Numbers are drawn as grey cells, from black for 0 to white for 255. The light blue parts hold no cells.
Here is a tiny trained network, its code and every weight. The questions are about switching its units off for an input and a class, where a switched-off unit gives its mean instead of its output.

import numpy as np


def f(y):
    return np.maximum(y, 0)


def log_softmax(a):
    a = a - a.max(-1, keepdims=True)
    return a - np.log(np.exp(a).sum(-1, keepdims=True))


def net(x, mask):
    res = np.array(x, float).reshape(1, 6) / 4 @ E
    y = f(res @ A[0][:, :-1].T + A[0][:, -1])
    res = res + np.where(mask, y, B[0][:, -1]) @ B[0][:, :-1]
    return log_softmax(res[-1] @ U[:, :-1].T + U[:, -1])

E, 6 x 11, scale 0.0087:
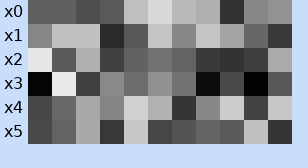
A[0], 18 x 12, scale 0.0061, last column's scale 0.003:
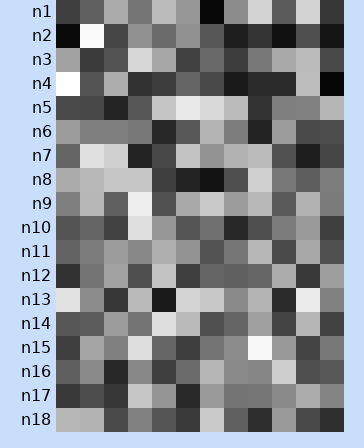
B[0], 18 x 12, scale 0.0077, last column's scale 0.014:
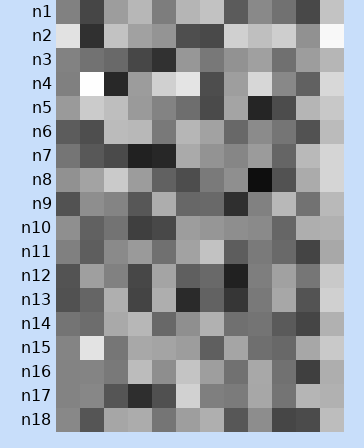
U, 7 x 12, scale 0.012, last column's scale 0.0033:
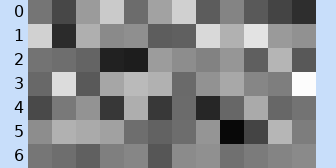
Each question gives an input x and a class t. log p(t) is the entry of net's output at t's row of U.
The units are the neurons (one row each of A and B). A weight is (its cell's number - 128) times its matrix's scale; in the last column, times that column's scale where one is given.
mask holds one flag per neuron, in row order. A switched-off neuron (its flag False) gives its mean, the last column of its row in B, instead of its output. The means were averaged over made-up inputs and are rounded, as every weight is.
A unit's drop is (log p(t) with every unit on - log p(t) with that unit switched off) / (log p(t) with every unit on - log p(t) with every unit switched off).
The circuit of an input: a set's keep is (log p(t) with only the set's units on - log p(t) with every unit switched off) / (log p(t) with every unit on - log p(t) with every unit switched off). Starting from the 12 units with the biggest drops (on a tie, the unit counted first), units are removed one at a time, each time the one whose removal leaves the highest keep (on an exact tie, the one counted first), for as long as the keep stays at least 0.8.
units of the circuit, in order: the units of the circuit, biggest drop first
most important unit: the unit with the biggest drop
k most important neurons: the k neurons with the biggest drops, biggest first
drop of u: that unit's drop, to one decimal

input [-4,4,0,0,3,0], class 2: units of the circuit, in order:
n7
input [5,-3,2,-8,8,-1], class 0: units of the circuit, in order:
n2, n1
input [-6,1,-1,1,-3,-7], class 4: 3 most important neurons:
n13, n9, n5
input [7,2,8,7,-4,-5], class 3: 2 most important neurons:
n4, n8
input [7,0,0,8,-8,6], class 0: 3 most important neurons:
n18, n6, n16
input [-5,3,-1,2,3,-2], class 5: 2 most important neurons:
n8, n4
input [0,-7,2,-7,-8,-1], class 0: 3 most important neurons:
n2, n18, n6
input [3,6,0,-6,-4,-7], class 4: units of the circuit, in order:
n13, n2
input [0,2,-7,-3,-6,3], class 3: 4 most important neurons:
n15, n1, n2, n14
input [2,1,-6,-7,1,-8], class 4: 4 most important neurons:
n13, n2, n9, n4
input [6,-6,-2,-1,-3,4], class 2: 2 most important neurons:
n17, n8
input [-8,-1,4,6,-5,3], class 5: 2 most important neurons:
n8, n1
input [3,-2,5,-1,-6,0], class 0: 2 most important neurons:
n18, n6
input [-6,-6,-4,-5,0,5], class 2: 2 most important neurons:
n2, n3
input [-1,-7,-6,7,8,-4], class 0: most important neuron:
n1
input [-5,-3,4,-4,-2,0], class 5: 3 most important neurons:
n2, n8, n7
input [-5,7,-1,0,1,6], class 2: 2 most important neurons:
n7, n13
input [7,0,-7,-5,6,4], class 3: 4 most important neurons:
n2, n8, n5, n18
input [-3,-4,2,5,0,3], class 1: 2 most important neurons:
n2, n7
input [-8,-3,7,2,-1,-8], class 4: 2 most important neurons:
n13, n9
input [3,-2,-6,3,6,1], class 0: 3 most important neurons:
n4, n1, n14
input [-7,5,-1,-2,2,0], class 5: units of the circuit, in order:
n8
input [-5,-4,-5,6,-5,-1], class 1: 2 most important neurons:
n2, n4
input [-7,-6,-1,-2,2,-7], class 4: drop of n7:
0.2
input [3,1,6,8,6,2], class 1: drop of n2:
1.2
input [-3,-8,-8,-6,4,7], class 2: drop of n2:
0.3
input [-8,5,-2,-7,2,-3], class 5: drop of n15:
0.1
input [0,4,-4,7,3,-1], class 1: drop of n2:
0.9
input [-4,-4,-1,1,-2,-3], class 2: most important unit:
n5
